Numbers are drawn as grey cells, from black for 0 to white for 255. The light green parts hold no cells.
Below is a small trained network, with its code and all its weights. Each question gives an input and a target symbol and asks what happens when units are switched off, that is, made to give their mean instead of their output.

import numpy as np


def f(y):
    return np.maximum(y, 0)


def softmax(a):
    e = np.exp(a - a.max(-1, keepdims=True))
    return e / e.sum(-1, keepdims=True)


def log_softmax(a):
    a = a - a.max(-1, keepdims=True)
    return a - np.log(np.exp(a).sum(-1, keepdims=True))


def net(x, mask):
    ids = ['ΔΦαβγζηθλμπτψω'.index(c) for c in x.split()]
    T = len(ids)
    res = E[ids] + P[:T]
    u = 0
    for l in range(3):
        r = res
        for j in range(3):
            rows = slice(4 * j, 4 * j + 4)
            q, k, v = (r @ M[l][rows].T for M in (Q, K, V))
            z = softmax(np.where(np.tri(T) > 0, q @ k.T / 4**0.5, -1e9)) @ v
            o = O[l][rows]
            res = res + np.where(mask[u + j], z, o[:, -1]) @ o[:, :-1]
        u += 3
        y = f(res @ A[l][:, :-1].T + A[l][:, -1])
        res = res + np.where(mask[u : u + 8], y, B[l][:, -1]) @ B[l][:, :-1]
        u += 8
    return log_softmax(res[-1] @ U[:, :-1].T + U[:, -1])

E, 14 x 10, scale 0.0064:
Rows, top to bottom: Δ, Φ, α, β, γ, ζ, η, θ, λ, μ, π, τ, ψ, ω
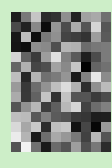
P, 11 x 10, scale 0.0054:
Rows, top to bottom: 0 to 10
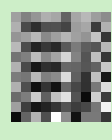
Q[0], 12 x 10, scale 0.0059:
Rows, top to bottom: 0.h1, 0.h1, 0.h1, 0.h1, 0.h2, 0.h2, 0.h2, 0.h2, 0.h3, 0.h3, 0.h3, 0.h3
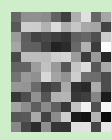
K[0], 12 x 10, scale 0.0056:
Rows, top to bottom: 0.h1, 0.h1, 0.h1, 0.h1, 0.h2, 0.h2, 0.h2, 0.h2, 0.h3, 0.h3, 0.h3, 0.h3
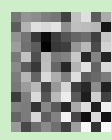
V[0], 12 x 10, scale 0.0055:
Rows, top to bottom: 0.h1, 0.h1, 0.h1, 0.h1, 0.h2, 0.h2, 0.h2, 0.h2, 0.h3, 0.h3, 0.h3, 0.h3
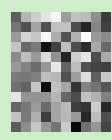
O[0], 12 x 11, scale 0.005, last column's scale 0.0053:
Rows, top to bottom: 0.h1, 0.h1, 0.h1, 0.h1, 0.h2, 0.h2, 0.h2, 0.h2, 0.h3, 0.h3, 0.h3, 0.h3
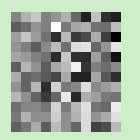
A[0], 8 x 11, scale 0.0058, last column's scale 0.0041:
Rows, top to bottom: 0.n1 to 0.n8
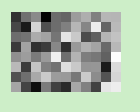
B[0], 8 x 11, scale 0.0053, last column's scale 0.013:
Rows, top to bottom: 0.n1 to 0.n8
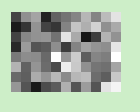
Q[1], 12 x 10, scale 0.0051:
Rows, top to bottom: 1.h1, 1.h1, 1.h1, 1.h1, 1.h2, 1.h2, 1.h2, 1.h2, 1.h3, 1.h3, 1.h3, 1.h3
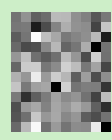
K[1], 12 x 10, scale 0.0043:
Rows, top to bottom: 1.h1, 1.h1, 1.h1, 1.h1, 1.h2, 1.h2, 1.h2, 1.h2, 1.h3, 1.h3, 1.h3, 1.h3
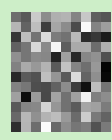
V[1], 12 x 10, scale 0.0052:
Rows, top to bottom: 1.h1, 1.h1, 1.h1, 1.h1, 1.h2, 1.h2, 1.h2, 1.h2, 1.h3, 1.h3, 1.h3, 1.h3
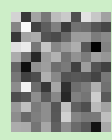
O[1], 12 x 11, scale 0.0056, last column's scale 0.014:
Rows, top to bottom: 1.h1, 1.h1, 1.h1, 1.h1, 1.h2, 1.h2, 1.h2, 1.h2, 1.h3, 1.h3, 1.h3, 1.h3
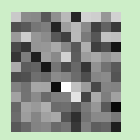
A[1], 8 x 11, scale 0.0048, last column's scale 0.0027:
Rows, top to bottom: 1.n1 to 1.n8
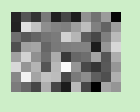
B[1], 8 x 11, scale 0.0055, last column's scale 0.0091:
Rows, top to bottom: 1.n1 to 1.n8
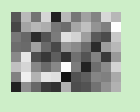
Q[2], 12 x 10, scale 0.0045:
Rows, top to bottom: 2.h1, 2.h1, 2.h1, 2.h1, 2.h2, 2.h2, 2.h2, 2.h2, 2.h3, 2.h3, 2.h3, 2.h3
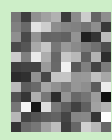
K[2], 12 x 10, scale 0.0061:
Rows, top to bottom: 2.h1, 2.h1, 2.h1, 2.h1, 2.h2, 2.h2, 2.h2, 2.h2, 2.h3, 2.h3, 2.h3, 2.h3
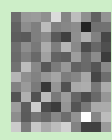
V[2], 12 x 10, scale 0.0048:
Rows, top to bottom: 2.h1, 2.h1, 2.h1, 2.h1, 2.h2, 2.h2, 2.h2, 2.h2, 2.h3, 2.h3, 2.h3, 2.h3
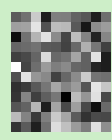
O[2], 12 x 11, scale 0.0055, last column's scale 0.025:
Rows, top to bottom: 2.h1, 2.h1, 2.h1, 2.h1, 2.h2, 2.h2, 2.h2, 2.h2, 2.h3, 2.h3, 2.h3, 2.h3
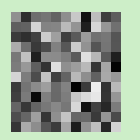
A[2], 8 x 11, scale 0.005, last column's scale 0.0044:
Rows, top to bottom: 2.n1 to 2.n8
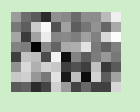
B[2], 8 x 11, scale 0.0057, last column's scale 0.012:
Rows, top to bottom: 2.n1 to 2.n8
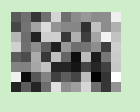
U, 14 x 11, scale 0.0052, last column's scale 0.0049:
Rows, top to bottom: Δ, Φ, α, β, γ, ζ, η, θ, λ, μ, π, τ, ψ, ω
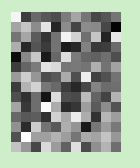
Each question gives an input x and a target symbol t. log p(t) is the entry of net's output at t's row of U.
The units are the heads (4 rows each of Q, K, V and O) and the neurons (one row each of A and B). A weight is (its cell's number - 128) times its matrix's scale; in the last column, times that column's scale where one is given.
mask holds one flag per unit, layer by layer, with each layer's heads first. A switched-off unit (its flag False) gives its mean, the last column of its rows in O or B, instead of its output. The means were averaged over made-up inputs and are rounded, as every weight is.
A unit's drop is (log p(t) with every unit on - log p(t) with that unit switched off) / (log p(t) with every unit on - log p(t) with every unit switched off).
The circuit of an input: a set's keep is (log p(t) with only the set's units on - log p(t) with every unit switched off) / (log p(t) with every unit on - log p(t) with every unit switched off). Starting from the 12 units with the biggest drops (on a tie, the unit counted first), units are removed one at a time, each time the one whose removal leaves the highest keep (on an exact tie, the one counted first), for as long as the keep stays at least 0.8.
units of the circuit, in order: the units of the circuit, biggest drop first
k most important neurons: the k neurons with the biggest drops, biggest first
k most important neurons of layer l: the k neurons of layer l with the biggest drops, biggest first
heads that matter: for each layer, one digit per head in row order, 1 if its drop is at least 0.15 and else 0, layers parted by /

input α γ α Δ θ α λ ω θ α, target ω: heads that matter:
100 / 000 / 011
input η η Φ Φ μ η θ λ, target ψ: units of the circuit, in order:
[1.h1; 2.n7; 2.h3]
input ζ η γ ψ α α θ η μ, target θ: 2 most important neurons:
[1.n2; 2.n6]
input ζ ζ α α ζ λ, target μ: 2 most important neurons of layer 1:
[1.n1; 1.n6]
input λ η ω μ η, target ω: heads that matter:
001 / 011 / 011
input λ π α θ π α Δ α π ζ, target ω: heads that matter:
101 / 110 / 011
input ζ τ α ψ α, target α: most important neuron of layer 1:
[1.n3]
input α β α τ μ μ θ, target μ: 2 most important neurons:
[0.n8; 2.n7]
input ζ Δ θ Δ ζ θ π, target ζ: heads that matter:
011 / 111 / 100
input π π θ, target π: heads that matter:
110 / 000 / 011
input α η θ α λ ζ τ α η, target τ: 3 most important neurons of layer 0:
[0.n8; 0.n2; 0.n5]
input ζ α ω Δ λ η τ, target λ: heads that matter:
111 / 110 / 011
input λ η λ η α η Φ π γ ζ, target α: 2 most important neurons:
[0.n2; 0.n8]
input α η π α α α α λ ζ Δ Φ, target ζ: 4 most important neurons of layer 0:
[0.n8; 0.n5; 0.n3; 0.n2]
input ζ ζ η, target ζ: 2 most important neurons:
[0.n8; 0.n3]
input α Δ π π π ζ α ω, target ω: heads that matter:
100 / 001 / 011
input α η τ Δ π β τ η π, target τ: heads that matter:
000 / 010 / 101
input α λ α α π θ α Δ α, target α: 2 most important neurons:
[1.n3; 2.n4]
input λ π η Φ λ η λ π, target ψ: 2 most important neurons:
[2.n7; 0.n8]
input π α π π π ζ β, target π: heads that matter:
000 / 000 / 010
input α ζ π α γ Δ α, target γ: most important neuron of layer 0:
[0.n1]
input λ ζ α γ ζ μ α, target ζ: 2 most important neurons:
[0.n8; 1.n2]
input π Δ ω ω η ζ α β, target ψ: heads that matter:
001 / 100 / 000
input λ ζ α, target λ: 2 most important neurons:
[0.n1; 0.n4]
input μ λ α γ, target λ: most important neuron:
[2.n8]
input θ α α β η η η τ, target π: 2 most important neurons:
[0.n8; 0.n1]
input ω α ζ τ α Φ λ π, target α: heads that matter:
000 / 000 / 001
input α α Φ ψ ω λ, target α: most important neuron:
[0.n2]
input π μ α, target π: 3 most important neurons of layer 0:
[0.n4; 0.n1; 0.n2]
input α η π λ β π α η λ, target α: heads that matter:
000 / 001 / 001
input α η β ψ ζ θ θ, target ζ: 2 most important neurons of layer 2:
[2.n2; 2.n4]
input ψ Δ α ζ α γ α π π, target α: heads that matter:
000 / 101 / 000
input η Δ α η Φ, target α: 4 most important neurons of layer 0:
[0.n8; 0.n2; 0.n1; 0.n6]
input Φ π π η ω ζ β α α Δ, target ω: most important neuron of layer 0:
[0.n1]
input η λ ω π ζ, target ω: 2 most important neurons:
[0.n8; 1.n2]
